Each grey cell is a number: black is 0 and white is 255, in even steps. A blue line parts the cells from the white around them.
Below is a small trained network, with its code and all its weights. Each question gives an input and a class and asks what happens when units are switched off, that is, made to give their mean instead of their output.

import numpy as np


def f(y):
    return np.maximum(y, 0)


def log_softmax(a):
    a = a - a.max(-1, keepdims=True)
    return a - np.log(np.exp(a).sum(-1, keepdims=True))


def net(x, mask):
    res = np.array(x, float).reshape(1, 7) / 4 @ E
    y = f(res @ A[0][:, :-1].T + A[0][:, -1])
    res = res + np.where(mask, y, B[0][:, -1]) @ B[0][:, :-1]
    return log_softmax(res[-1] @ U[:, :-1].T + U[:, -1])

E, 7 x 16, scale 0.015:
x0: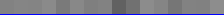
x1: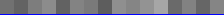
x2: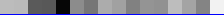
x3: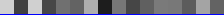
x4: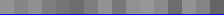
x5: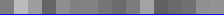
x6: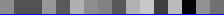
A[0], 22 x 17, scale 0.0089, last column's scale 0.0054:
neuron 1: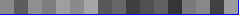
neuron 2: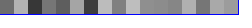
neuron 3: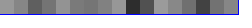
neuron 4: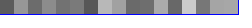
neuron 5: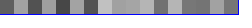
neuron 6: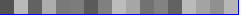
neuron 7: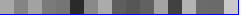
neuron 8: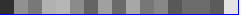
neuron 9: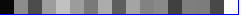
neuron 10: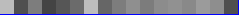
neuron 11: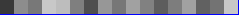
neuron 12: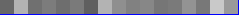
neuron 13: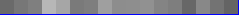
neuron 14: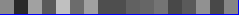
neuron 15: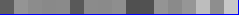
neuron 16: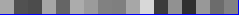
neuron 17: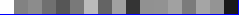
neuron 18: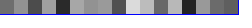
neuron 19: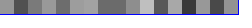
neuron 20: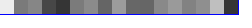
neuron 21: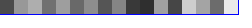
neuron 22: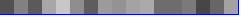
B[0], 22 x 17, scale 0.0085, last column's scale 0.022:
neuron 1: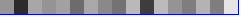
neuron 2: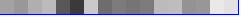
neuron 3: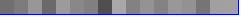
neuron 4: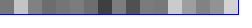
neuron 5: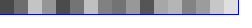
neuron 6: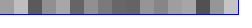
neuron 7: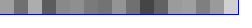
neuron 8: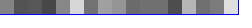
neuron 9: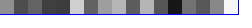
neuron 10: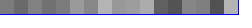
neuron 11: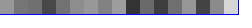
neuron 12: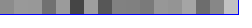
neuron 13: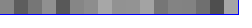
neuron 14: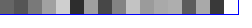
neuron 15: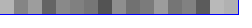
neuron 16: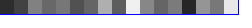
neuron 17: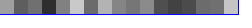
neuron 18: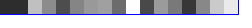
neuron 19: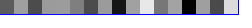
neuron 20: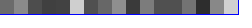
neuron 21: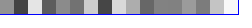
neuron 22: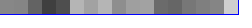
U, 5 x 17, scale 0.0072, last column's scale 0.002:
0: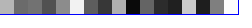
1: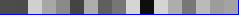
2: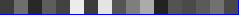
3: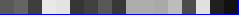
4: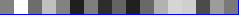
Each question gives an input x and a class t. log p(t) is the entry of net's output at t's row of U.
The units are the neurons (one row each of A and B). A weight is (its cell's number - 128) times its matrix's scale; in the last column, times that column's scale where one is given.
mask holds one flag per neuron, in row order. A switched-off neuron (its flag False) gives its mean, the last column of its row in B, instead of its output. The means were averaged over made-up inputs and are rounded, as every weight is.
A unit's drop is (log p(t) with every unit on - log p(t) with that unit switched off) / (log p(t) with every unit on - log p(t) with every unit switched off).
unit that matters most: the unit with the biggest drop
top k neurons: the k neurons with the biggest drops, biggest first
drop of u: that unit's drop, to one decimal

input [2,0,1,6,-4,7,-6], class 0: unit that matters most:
neuron 20
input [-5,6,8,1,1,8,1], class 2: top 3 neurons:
neuron 20; neuron 17; neuron 21
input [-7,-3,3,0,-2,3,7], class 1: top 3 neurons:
neuron 18; neuron 9; neuron 5
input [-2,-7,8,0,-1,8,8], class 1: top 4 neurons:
neuron 18; neuron 5; neuron 2; neuron 9
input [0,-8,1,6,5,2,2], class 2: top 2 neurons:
neuron 17; neuron 20
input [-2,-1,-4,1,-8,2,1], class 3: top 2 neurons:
neuron 18; neuron 5
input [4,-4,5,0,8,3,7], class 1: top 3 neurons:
neuron 18; neuron 5; neuron 9
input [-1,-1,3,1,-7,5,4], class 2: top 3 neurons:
neuron 21; neuron 14; neuron 1
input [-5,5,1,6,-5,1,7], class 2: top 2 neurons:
neuron 17; neuron 20
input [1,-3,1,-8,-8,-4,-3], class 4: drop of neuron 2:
0.6
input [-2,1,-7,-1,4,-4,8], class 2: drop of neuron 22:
0.0
